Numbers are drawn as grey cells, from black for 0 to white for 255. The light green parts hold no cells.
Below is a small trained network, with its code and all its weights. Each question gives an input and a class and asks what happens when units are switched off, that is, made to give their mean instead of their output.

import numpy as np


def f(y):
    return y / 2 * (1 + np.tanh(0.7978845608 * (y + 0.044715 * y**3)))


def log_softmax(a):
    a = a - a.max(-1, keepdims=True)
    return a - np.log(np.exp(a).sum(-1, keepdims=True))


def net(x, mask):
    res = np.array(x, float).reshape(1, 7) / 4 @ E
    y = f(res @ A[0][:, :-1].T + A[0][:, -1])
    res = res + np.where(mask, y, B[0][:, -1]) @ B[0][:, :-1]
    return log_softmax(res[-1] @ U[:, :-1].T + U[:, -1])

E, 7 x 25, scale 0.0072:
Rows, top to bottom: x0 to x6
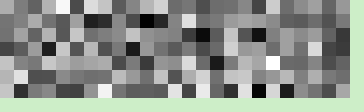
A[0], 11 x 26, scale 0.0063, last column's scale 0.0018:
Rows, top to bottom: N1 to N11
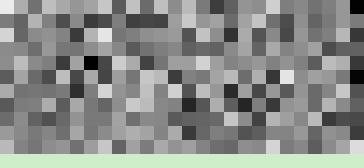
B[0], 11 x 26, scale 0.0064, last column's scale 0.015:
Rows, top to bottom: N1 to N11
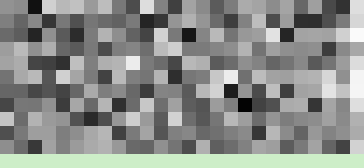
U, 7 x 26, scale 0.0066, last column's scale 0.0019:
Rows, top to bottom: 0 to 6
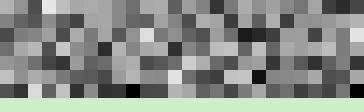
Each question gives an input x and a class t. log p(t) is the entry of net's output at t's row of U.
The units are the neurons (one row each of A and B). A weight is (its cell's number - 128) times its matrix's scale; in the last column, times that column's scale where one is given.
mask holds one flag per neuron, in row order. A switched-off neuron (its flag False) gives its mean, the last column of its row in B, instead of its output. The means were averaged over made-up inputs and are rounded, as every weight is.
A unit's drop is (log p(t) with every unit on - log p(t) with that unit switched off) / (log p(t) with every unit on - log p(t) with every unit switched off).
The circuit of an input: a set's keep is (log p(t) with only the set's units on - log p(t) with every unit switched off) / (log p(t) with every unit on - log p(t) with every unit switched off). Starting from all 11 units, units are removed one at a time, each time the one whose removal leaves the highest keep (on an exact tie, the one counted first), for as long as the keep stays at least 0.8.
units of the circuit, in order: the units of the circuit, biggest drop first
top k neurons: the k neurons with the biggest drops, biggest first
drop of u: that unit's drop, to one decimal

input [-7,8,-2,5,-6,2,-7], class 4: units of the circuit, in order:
[N5]
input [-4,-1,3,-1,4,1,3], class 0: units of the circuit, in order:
[N7 N3]
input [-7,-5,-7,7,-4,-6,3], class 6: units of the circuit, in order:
[N2 N5]
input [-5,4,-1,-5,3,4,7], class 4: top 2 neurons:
[N5 N2]
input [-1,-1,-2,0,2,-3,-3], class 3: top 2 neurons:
[N2 N8]
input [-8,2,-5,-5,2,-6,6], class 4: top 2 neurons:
[N2 N5]
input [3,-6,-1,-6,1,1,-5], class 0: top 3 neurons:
[N1 N11 N7]
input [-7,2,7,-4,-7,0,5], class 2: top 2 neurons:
[N8 N10]
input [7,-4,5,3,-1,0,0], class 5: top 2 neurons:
[N9 N4]
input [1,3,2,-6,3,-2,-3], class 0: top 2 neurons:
[N1 N7]
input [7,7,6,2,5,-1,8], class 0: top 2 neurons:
[N1 N11]
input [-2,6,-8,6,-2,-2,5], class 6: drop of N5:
0.0
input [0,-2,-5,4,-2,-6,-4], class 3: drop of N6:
0.1
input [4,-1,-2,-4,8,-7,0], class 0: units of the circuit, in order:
[N1]
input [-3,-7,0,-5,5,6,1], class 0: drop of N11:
0.1
